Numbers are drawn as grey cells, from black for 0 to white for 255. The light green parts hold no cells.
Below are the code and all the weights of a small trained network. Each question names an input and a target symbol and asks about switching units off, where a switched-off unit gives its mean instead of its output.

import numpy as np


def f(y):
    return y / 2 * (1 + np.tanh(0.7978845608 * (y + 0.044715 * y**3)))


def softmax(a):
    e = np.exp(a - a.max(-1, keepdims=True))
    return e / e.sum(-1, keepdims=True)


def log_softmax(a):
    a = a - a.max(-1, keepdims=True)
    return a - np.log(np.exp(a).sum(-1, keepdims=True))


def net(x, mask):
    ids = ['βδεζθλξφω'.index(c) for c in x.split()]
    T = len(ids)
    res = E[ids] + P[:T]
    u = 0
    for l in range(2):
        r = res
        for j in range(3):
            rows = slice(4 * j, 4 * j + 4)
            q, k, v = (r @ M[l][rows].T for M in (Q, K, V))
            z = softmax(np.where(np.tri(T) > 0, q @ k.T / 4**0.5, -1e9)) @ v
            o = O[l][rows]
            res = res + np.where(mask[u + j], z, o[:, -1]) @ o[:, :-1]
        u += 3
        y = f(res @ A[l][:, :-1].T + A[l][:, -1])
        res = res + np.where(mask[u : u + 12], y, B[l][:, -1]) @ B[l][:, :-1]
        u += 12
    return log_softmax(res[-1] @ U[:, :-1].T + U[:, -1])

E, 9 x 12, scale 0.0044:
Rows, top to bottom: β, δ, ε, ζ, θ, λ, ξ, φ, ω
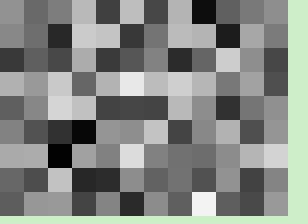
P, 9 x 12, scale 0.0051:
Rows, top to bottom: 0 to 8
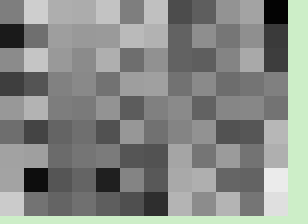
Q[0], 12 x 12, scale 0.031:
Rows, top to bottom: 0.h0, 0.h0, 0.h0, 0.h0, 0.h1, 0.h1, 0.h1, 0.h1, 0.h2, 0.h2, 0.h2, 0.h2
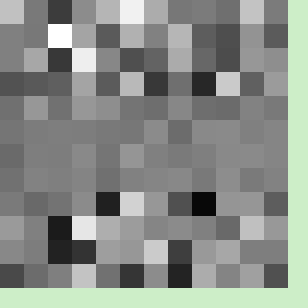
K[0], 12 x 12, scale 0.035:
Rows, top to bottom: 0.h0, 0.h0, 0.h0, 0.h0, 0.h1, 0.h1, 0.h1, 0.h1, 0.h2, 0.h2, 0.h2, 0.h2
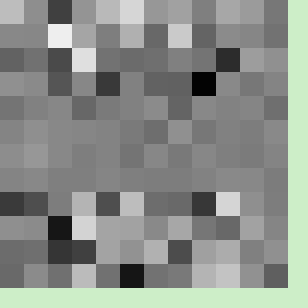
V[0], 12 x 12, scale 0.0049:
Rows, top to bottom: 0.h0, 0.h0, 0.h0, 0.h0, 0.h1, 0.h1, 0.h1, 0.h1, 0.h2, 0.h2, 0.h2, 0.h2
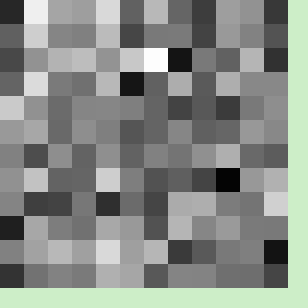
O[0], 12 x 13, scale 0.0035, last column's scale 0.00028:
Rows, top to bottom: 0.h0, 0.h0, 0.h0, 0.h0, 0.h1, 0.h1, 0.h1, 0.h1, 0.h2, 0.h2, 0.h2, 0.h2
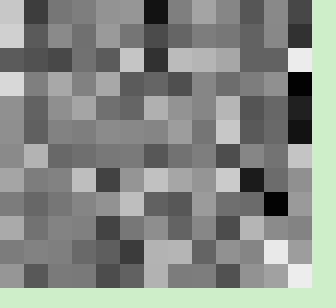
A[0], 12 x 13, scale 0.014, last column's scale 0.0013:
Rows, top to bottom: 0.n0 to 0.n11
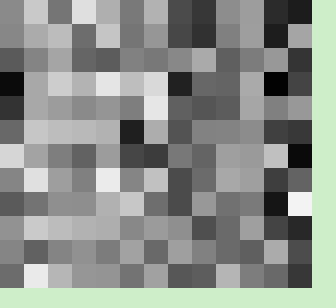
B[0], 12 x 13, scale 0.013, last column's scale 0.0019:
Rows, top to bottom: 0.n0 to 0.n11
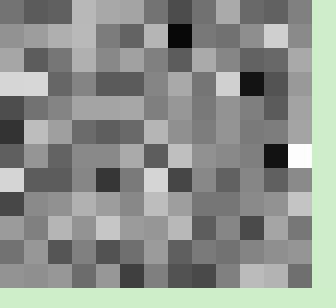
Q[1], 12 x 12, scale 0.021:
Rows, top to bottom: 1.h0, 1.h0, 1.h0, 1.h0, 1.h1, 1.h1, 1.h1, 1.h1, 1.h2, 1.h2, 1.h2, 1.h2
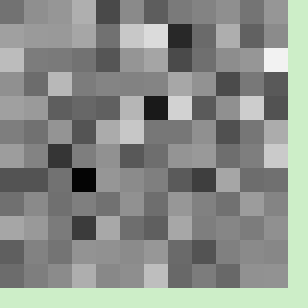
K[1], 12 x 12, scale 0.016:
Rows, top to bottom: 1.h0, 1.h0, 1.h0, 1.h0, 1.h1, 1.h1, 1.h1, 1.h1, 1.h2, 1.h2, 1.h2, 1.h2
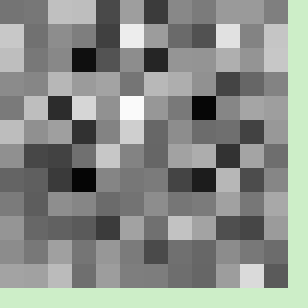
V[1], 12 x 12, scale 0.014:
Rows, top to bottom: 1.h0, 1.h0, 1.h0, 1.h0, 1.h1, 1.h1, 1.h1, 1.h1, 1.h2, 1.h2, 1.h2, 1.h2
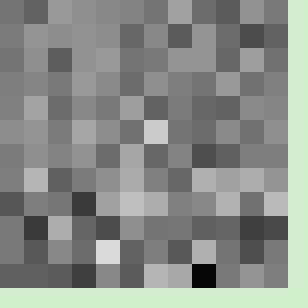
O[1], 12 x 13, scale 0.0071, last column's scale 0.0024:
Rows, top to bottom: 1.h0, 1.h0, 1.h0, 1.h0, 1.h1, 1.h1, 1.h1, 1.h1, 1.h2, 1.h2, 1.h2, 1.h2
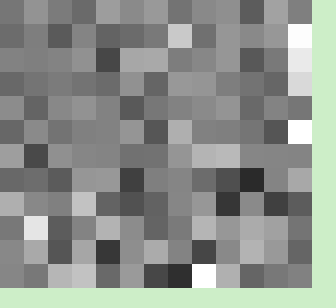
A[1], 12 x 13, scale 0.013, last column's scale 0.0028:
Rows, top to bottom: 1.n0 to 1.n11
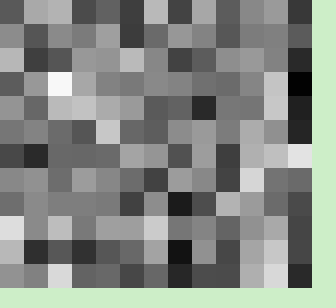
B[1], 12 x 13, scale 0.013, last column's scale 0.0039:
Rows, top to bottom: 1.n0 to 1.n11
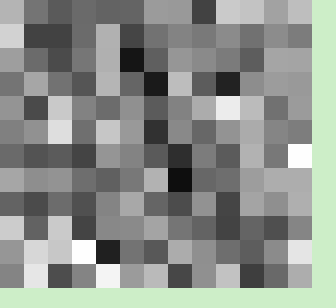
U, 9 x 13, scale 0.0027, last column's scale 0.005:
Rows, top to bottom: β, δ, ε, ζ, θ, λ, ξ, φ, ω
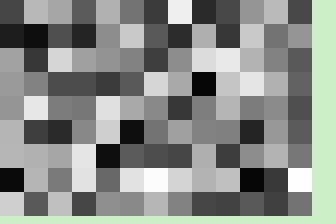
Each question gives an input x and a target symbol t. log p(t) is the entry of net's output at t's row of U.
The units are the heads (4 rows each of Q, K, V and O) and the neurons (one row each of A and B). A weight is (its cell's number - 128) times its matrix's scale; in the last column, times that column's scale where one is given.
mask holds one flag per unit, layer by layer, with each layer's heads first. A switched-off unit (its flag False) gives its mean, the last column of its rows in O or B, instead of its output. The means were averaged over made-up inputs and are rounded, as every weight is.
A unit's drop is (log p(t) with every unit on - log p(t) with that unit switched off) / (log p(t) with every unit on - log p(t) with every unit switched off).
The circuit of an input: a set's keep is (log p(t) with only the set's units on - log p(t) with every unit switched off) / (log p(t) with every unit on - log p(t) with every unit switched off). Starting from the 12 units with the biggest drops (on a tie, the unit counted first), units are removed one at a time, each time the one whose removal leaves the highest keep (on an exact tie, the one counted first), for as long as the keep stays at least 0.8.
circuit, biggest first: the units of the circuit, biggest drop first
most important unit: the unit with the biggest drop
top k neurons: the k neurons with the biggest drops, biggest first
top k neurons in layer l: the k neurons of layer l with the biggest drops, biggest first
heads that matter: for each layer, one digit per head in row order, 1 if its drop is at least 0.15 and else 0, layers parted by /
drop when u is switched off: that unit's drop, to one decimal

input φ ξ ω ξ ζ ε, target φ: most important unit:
0.h2
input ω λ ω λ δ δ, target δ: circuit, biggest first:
(1.n6 0.n3 0.n6)
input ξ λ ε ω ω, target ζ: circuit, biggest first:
(1.n0 0.n5 0.n11)
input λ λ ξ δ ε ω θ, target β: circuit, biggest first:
(0.h0 1.n3 0.n5 0.n9)
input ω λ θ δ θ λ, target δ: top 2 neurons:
(1.n6 0.n4)
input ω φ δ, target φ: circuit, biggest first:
(0.n5 1.n6 0.n0)
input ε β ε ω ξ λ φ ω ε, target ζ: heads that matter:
000 / 101
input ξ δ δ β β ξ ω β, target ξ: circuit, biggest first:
(1.n10 0.n6 0.n10 1.h0)
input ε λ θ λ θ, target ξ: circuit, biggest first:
(1.h2 1.n7 0.h0 0.n8)
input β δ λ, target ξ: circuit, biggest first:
(1.n10 0.n7)
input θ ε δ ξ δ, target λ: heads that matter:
101 / 011
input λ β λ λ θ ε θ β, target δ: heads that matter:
100 / 000
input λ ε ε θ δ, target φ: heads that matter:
101 / 000
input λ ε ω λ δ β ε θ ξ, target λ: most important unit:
0.h0
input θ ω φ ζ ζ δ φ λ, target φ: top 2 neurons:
(0.n3 1.n6)
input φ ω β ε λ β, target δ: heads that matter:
001 / 000
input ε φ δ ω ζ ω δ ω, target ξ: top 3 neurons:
(1.n10 0.n6 0.n4)
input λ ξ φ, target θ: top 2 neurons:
(0.n1 1.n11)
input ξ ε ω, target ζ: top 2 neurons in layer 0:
(0.n5 0.n1)
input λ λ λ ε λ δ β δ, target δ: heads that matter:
101 / 000
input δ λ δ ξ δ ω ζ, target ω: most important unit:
1.n9
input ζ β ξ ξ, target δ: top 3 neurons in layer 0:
(0.n7 0.n8 0.n3)
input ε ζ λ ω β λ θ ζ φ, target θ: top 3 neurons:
(1.n11 0.n1 0.n11)
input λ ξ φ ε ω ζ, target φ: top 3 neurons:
(0.n3 1.n6 0.n8)
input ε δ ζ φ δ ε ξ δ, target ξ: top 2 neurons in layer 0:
(0.n6 0.n3)
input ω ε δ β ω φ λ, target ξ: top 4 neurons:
(1.n10 0.n7 0.n1 0.n3)
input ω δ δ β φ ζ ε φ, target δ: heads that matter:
001 / 000
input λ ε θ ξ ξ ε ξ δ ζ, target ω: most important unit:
0.h0
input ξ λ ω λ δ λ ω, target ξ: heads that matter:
001 / 001
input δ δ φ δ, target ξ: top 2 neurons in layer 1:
(1.n10 1.n6)
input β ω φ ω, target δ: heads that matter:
100 / 000
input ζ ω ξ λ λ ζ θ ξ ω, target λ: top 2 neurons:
(1.n1 0.n8)
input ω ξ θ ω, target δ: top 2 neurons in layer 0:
(0.n4 0.n7)
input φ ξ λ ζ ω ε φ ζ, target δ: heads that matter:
101 / 000
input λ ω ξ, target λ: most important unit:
0.h2
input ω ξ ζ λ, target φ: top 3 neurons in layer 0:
(0.n3 0.n8 0.n4)
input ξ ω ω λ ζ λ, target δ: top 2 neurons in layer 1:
(1.n6 1.n10)
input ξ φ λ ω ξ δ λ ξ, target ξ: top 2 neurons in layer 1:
(1.n10 1.n6)
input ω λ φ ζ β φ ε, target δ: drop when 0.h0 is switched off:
0.5
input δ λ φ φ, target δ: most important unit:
1.n6
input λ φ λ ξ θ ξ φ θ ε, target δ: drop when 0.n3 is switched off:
0.1
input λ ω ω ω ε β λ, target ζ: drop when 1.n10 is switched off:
0.1
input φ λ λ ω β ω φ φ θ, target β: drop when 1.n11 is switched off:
0.0
